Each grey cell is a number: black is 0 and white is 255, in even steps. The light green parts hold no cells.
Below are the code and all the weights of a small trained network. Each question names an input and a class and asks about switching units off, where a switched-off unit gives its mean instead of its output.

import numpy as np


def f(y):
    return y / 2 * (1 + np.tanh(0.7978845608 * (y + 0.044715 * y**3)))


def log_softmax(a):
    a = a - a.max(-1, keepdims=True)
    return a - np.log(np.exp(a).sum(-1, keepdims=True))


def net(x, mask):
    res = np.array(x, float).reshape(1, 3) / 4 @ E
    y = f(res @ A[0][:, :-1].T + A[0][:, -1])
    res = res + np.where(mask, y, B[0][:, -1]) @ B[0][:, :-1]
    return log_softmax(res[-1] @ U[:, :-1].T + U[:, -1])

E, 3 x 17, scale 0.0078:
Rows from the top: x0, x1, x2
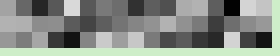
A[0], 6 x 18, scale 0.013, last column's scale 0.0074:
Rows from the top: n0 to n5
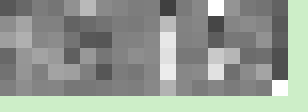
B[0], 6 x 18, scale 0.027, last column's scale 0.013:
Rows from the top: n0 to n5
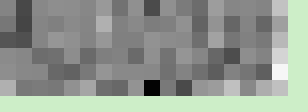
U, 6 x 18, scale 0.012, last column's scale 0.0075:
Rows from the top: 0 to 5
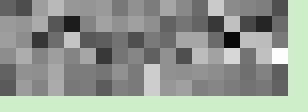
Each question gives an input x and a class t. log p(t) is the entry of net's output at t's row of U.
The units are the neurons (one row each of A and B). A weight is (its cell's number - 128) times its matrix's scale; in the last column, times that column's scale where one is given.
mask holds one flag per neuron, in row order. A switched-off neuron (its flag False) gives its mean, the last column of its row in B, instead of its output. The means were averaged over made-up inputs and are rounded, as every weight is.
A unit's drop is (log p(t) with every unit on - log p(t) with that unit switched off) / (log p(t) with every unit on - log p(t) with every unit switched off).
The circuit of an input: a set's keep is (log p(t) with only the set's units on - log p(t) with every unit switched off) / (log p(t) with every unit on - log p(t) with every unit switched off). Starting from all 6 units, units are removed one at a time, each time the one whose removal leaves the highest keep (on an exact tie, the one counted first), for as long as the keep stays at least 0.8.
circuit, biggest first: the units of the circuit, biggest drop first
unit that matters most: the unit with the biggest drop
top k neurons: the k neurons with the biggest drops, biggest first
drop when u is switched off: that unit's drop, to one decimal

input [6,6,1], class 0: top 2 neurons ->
[n3 n2]
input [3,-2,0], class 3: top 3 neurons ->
[n3 n4 n1]
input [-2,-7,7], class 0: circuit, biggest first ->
[n4]
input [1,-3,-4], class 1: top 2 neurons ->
[n4 n2]
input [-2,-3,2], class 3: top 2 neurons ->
[n4 n2]
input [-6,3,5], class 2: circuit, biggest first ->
[n3 n4]
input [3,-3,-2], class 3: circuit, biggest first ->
[n3 n2]
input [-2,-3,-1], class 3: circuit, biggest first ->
[n2 n4]
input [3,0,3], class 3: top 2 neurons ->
[n4 n3]
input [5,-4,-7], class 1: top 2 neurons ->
[n4 n3]
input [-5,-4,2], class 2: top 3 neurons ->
[n3 n4 n2]
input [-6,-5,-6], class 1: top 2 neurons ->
[n4 n2]
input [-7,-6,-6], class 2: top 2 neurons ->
[n3 n2]
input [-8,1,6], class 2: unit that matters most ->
n3
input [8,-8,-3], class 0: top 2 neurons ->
[n0 n3]
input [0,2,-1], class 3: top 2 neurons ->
[n3 n4]
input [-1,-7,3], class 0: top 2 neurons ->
[n0 n4]
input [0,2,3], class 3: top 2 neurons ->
[n4 n3]
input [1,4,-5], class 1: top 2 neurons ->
[n4 n0]
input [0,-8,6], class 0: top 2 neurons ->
[n0 n4]
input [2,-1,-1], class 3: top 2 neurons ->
[n3 n4]
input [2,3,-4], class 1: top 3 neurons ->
[n4 n3 n0]
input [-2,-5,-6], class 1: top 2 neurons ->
[n4 n2]
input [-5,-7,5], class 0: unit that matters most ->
n0
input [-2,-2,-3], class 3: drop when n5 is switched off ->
0.1
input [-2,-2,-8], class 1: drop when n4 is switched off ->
1.4
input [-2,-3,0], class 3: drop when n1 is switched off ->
0.5
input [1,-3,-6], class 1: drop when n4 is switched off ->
0.9
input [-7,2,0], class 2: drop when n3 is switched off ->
0.9
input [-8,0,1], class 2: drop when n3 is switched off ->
0.9
